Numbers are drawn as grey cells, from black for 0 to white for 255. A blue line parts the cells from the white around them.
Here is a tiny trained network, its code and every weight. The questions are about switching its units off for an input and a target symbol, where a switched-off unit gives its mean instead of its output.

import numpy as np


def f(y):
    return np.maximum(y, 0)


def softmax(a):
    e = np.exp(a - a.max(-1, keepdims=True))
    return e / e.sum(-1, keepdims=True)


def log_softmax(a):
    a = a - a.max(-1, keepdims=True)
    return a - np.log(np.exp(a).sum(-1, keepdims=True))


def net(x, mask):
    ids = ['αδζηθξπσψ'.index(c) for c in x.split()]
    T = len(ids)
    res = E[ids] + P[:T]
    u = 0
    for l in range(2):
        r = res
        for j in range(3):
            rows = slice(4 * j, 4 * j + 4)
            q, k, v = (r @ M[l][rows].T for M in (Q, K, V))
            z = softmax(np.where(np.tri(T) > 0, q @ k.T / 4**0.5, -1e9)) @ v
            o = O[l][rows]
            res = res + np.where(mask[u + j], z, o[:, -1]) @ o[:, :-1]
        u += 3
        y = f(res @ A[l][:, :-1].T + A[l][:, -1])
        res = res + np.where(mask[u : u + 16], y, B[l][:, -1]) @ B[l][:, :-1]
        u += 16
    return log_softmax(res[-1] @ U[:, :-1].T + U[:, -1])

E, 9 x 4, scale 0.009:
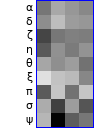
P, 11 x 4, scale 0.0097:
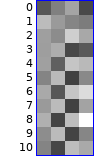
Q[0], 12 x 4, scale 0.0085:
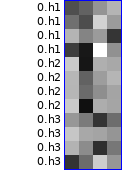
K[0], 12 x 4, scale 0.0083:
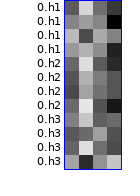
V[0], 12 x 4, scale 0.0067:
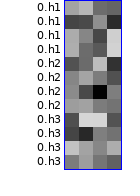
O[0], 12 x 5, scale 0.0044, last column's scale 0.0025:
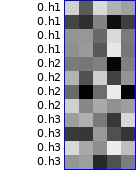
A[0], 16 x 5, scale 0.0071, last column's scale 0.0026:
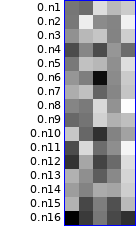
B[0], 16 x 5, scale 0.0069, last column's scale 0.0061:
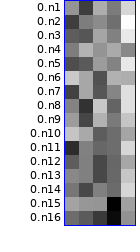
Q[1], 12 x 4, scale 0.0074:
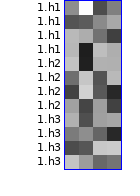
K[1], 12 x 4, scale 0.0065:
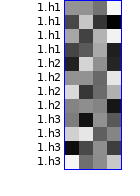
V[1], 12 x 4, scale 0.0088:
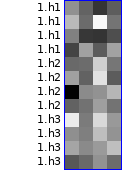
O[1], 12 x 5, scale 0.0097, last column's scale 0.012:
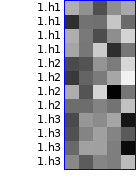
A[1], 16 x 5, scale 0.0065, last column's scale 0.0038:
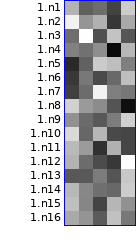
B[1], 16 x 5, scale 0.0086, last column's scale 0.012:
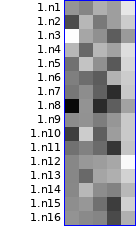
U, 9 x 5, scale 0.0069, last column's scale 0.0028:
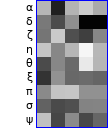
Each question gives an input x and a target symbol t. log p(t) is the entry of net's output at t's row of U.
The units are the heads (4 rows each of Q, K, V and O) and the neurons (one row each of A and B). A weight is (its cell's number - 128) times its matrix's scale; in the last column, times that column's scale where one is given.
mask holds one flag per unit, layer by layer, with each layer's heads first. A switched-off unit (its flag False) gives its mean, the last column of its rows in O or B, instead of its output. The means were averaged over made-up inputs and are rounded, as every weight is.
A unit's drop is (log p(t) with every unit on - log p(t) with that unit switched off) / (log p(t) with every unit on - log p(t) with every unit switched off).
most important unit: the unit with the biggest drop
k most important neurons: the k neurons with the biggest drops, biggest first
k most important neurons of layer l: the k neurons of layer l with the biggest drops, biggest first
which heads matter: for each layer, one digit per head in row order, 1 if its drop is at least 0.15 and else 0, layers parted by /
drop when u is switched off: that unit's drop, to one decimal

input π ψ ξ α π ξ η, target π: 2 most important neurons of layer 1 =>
[1.n10; 1.n2]
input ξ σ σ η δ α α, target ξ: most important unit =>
1.n7
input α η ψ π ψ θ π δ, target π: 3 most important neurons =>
[0.n15; 0.n6; 0.n8]
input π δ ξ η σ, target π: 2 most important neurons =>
[1.n10; 1.n2]
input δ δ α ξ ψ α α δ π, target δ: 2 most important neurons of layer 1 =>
[1.n7; 1.n5]
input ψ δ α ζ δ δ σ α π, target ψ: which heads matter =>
101 / 100
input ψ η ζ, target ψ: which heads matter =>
111 / 101
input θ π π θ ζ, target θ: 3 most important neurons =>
[0.n15; 0.n7; 0.n11]
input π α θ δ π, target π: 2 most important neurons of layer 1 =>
[1.n10; 1.n2]
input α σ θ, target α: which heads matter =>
101 / 000
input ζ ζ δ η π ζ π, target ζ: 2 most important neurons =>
[0.n16; 0.n12]
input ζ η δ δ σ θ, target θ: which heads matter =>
000 / 110
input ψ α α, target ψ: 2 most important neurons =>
[0.n16; 0.n15]
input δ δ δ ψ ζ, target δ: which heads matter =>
000 / 111
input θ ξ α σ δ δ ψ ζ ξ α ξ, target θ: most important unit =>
0.h1
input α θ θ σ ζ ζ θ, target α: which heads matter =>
111 / 000
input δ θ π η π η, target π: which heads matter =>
000 / 110
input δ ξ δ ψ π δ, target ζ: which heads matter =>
000 / 010
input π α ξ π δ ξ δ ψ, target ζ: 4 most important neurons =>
[0.n6; 0.n8; 0.n10; 0.n1]
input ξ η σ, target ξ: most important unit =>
1.h1
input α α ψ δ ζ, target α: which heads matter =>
101 / 000
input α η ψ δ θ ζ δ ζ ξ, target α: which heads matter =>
111 / 000
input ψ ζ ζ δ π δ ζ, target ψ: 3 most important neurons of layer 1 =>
[1.n15; 1.n11; 1.n16]
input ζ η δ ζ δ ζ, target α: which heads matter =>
000 / 110
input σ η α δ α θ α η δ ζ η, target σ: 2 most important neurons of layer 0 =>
[0.n16; 0.n15]
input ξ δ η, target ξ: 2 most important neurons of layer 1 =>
[1.n7; 1.n5]
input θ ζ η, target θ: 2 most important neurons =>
[0.n15; 0.n7]
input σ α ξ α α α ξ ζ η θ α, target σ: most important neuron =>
[0.n16]
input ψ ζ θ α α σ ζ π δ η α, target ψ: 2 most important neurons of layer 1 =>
[1.n15; 1.n11]
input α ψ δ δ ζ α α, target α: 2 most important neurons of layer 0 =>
[0.n16; 0.n12]
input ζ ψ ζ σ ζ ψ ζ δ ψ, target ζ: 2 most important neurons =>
[0.n16; 0.n12]
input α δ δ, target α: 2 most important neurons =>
[0.n16; 0.n12]
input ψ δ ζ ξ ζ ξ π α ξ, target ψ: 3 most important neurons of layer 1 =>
[1.n15; 1.n11; 1.n16]
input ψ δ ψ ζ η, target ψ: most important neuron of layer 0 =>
[0.n16]
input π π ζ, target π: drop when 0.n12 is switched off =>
0.1
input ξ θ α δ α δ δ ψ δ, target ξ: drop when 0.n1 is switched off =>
0.0
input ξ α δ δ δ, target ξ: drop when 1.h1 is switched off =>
0.5
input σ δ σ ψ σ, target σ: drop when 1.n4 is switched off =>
0.1
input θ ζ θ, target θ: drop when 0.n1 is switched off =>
-0.1
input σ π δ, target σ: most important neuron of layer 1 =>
[1.n11]
